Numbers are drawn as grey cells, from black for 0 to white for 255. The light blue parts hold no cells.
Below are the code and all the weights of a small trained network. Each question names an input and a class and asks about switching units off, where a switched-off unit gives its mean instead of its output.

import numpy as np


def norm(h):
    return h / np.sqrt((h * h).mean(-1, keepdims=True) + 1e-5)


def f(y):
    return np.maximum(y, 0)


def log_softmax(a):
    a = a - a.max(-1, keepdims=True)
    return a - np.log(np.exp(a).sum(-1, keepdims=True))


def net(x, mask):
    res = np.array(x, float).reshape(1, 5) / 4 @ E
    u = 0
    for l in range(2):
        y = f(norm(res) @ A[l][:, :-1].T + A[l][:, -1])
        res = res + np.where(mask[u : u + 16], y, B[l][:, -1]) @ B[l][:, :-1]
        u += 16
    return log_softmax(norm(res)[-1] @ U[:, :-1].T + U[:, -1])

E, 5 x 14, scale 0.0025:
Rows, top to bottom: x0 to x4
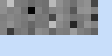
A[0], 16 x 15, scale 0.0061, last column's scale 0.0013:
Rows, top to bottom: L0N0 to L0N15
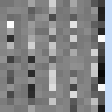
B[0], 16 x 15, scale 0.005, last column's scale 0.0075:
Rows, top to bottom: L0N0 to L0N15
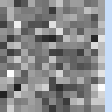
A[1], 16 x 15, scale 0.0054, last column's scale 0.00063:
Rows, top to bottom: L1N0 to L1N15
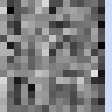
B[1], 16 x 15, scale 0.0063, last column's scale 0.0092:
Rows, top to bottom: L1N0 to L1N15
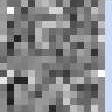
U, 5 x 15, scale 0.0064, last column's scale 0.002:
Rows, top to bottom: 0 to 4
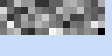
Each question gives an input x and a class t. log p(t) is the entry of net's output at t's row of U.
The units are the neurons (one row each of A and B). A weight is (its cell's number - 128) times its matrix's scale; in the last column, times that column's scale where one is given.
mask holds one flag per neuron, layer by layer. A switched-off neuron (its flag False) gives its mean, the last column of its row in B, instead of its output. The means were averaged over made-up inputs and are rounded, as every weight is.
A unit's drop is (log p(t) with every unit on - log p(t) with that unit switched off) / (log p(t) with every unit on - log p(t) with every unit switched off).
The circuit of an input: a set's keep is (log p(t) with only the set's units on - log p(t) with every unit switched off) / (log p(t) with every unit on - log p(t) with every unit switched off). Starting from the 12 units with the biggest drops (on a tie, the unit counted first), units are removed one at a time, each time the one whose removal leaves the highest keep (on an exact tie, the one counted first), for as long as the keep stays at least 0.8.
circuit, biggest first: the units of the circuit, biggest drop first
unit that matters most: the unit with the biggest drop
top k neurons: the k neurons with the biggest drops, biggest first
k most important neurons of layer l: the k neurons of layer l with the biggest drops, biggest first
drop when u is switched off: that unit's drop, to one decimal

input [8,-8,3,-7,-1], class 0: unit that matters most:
L0N3
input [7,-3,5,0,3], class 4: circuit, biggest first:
[L0N3; L1N10]
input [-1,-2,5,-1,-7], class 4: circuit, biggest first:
[L0N12; L1N10]
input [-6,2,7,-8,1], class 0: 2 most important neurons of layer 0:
[L0N12; L0N13]
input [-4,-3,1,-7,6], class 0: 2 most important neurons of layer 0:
[L0N12; L0N13]
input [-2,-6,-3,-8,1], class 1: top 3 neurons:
[L0N5; L0N12; L1N1]
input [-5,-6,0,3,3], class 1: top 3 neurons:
[L0N12; L0N5; L1N11]
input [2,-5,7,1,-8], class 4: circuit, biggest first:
[L0N12; L1N10]
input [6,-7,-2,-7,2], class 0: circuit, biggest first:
[L0N3; L0N5]
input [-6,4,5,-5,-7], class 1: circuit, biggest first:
[L0N13; L0N12; L1N10]
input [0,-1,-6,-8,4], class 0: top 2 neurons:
[L0N12; L0N13]
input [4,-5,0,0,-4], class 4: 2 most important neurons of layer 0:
[L0N3; L0N12]
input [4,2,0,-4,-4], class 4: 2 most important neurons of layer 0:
[L0N3; L0N14]
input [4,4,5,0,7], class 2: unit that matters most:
L0N10
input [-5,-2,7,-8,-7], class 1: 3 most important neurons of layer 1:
[L1N1; L1N11; L1N10]
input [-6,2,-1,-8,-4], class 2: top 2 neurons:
[L0N10; L0N3]
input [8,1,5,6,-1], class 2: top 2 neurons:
[L0N12; L0N10]
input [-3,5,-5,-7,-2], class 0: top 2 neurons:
[L0N12; L1N10]
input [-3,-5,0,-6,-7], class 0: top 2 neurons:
[L0N12; L0N3]
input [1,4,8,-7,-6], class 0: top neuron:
[L0N10]
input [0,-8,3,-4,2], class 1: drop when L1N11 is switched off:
0.1
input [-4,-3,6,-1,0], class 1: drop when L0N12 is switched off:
0.2
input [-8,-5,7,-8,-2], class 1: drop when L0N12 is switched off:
0.2
